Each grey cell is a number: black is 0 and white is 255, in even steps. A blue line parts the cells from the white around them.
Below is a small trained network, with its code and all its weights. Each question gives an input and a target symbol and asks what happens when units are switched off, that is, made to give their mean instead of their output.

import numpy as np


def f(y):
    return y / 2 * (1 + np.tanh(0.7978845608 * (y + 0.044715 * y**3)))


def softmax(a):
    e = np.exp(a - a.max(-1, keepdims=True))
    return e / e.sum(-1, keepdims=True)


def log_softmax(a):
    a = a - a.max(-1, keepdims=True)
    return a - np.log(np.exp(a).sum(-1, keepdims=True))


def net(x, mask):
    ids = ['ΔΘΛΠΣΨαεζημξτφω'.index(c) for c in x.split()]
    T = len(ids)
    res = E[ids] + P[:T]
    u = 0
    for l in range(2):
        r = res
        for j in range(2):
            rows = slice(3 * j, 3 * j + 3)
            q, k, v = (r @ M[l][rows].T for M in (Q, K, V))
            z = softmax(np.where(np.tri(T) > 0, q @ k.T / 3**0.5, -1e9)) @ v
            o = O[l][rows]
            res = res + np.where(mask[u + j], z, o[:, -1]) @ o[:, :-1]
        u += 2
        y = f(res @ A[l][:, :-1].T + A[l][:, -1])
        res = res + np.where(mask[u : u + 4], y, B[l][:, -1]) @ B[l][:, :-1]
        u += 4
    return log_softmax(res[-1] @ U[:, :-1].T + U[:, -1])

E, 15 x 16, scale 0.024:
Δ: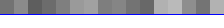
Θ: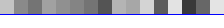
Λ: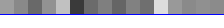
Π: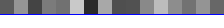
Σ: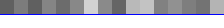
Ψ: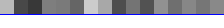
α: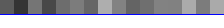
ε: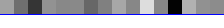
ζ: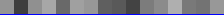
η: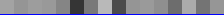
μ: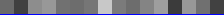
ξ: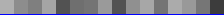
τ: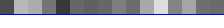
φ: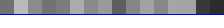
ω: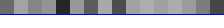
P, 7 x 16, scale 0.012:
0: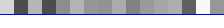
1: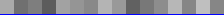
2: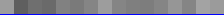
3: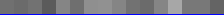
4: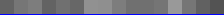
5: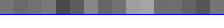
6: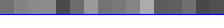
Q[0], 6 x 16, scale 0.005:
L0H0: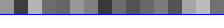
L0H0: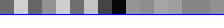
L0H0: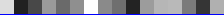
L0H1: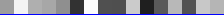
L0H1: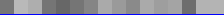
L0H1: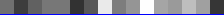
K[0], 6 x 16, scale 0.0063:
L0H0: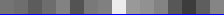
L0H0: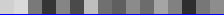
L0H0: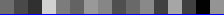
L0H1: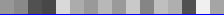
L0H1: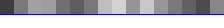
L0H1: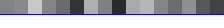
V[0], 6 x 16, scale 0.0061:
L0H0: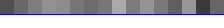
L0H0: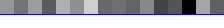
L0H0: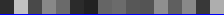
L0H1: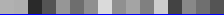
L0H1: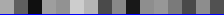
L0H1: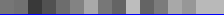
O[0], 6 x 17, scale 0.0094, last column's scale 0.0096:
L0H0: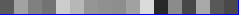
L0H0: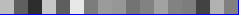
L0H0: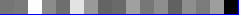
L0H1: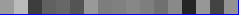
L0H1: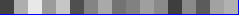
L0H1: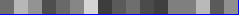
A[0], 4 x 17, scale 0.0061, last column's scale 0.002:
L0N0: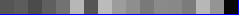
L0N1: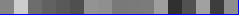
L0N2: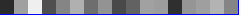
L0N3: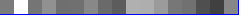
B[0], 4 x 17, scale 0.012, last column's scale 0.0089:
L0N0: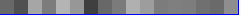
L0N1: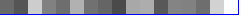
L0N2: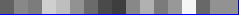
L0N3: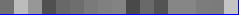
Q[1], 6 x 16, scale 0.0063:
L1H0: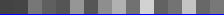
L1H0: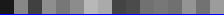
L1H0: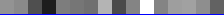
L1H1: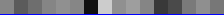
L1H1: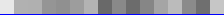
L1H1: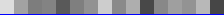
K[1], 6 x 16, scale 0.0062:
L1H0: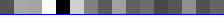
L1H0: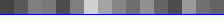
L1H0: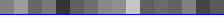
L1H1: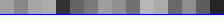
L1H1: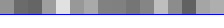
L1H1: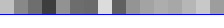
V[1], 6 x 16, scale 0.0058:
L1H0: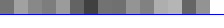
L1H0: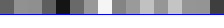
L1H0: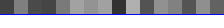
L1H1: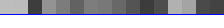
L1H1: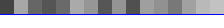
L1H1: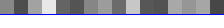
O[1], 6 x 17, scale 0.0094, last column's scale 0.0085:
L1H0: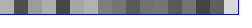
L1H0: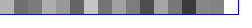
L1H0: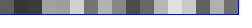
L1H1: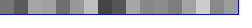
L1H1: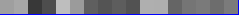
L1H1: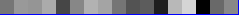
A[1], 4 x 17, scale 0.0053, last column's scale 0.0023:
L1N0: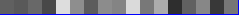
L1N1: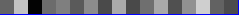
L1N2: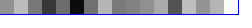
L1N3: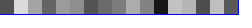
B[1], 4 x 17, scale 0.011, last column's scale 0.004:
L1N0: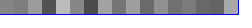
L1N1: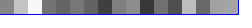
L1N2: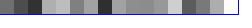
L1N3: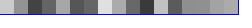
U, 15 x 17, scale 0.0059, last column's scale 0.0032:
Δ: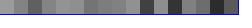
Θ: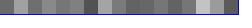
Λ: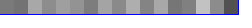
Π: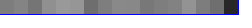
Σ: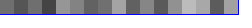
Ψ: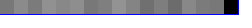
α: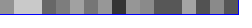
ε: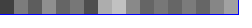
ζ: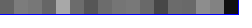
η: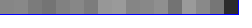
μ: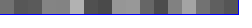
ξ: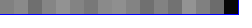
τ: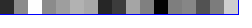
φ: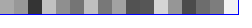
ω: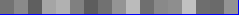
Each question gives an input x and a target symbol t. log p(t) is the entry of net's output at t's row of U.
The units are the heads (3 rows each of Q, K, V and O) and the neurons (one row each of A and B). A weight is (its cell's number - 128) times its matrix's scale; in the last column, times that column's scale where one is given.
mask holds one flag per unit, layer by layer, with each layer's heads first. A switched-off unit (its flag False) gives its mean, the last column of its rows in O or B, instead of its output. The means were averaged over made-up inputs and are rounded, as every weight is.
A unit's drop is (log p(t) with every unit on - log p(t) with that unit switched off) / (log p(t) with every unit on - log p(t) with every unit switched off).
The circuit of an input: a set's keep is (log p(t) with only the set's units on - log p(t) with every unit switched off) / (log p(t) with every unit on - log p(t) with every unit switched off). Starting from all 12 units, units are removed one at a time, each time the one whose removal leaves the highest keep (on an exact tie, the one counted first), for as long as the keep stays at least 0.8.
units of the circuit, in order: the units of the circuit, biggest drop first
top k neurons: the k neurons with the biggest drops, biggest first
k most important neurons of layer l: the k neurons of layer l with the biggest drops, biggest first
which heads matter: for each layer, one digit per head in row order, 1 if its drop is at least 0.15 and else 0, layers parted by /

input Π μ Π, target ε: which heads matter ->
01 / 01
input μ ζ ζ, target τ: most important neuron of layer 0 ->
L0N1
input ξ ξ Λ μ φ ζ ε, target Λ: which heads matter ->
01 / 11
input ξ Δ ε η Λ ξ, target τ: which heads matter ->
11 / 11
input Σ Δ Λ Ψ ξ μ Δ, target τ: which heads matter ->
11 / 01
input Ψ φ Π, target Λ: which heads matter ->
00 / 01
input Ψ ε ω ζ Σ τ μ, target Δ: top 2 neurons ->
L1N0, L0N3
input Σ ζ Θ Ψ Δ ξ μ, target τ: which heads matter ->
11 / 01
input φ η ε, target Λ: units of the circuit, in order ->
L1H1, L0N3, L0H0
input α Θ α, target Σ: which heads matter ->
01 / 10
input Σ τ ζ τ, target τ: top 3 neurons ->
L0N2, L0N1, L1N3
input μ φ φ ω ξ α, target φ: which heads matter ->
01 / 10
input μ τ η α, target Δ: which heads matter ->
01 / 11
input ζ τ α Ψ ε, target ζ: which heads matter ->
11 / 01
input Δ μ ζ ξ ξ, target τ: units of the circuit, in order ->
L1H1
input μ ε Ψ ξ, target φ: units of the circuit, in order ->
L1H0, L0H1
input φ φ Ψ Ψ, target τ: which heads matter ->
01 / 00
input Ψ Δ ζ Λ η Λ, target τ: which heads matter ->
11 / 10
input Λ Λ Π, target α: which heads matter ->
11 / 10
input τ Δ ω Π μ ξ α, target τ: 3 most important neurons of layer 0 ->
L0N3, L0N0, L0N2
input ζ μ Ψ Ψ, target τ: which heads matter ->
11 / 00
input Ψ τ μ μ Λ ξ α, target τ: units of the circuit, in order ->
L0H0
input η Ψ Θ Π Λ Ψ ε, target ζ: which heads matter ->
01 / 01
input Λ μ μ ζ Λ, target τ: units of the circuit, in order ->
L0H0, L1H0
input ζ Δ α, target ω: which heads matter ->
11 / 00
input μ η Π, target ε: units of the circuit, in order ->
L1H1, L0N0
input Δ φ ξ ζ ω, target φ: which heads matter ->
01 / 10
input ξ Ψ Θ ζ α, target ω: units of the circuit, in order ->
L1N3, L0N2, L0H1, L0H0
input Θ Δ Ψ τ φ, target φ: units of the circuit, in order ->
L1H0
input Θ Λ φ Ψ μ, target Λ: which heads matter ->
11 / 11
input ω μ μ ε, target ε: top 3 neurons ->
L0N1, L0N0, L1N2
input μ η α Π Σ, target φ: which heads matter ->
00 / 10
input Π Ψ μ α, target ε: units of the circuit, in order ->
L1H1, L0H1, L0N0, L0N1
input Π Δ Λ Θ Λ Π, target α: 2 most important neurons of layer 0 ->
L0N2, L0N1
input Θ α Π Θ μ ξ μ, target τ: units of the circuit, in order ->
L0H0
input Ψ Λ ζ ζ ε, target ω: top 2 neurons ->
L1N3, L1N2
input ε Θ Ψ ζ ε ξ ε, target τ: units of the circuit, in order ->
L1H1, L0H0
